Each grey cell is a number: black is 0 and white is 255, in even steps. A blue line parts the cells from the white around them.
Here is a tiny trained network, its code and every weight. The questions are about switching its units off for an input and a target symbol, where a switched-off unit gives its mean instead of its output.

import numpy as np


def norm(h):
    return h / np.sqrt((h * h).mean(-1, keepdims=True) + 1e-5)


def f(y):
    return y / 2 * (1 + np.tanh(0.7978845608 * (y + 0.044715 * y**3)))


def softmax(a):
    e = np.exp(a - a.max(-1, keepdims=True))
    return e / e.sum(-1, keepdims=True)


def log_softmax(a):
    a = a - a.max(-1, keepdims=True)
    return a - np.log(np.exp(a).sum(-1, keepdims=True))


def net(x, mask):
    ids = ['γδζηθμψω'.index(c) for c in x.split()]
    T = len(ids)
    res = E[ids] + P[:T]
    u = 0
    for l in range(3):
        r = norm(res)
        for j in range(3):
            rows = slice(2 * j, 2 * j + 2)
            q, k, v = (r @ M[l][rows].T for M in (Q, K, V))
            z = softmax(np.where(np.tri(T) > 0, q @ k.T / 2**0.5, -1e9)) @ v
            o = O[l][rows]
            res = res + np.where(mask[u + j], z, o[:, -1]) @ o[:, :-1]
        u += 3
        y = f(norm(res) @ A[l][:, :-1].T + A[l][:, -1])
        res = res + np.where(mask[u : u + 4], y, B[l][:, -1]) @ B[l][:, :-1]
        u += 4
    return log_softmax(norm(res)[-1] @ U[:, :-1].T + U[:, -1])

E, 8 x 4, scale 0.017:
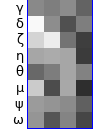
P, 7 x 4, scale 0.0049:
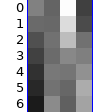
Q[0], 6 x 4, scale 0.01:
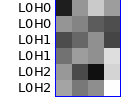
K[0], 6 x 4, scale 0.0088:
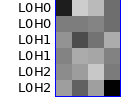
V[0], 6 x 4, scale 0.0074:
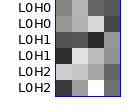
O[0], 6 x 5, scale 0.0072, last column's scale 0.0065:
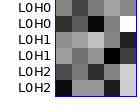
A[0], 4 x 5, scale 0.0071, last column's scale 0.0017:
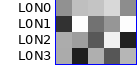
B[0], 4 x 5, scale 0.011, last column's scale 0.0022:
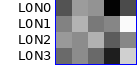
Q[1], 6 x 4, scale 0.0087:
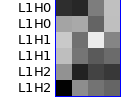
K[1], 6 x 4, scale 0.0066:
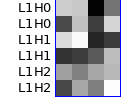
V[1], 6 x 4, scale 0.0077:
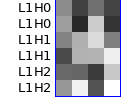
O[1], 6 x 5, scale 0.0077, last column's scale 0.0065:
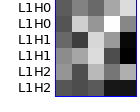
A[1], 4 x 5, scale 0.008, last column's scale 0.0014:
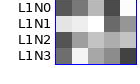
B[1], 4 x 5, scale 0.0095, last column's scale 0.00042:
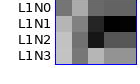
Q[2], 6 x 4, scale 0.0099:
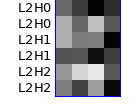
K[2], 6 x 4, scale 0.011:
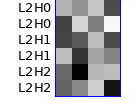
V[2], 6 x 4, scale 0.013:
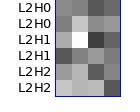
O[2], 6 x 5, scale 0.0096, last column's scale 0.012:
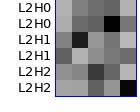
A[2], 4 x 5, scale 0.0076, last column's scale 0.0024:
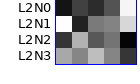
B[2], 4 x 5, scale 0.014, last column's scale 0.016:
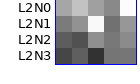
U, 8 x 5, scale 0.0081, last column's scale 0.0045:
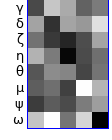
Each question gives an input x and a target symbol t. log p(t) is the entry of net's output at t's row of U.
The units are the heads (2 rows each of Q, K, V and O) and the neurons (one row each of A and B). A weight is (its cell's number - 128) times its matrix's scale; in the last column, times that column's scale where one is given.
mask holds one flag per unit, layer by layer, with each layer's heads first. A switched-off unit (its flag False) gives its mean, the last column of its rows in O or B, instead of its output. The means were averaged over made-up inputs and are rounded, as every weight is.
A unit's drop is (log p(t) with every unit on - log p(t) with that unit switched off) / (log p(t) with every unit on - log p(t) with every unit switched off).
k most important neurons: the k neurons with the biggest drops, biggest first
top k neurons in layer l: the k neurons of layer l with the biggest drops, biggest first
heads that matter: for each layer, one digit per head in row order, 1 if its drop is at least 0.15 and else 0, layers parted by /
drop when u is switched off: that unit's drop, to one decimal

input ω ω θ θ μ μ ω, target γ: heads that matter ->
001 / 000 / 000
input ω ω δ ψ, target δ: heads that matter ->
001 / 000 / 000
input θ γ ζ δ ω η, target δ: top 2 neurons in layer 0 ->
(L0N2; L0N3)
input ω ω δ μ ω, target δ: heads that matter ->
011 / 000 / 000
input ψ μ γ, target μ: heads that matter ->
000 / 000 / 100
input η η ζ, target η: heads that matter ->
000 / 000 / 000
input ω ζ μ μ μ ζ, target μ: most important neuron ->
(L2N0)
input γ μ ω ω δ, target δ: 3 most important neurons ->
(L2N1; L2N0; L0N2)
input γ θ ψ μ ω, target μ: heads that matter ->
010 / 000 / 000
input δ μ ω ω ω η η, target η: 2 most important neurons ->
(L0N1; L2N0)
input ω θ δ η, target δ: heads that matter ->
001 / 000 / 010
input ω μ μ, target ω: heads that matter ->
000 / 001 / 100
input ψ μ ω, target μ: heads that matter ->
000 / 000 / 000
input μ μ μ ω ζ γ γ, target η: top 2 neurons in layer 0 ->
(L0N1; L0N2)
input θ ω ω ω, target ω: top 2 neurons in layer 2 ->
(L2N0; L2N1)
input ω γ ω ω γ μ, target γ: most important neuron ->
(L0N3)
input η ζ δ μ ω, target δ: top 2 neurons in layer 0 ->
(L0N3; L0N2)
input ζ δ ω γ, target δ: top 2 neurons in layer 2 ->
(L2N1; L2N0)
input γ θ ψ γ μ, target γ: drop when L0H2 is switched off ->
0.3
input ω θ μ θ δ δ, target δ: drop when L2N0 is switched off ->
0.2
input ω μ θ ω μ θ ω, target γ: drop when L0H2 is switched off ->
0.2
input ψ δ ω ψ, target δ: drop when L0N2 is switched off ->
0.1
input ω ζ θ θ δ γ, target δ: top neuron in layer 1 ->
(L1N0)
